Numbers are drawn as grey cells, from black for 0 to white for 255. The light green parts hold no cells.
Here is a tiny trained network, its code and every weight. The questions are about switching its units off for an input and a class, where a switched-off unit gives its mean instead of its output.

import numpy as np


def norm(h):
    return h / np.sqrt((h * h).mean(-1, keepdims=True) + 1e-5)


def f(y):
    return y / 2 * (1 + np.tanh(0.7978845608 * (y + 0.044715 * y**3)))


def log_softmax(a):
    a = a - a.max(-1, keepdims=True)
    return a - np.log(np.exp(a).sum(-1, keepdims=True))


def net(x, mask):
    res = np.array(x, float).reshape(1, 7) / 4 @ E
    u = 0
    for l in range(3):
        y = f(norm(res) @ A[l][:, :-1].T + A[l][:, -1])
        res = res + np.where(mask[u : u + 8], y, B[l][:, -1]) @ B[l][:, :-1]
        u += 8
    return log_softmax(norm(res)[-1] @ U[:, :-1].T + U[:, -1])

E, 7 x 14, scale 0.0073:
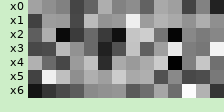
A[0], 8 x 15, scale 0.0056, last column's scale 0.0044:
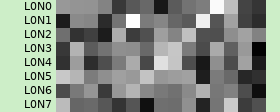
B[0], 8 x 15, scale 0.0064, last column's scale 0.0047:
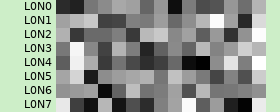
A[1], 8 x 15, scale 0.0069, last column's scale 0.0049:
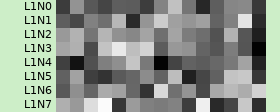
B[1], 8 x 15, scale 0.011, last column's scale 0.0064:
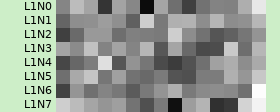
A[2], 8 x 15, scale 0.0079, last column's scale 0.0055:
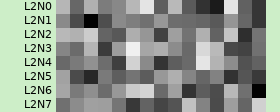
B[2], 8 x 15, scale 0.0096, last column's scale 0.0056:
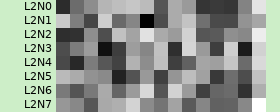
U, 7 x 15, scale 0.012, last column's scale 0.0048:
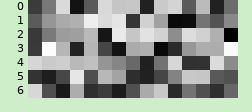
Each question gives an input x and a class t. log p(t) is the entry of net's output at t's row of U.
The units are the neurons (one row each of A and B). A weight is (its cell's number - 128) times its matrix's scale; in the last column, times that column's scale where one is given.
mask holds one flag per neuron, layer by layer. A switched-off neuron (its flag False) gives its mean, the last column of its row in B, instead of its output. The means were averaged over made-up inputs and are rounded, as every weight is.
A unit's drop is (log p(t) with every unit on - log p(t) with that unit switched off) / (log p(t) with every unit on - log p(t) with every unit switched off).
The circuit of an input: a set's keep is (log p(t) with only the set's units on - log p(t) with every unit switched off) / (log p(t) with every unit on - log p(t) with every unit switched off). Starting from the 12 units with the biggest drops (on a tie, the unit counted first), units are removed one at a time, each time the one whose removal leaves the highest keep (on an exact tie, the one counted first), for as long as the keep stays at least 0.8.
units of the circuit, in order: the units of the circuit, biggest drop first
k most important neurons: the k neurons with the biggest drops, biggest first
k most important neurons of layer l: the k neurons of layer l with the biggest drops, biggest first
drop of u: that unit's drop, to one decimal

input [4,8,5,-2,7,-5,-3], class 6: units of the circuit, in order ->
[L0N7]
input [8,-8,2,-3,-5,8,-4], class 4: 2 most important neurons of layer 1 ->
[L1N7, L1N1]
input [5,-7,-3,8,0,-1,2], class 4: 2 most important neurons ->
[L1N7, L0N4]
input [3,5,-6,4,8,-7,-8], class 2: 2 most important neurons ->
[L1N1, L0N2]
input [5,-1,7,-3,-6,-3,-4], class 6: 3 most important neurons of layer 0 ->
[L0N7, L0N3, L0N6]
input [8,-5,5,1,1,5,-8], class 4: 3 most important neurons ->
[L1N7, L0N4, L1N6]
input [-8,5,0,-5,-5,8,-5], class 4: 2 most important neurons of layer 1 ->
[L1N7, L1N0]
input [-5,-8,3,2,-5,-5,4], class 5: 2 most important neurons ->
[L1N4, L0N0]
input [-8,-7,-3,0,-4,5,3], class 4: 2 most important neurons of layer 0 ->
[L0N4, L0N7]
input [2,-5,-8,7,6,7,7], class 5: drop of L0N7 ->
-0.1
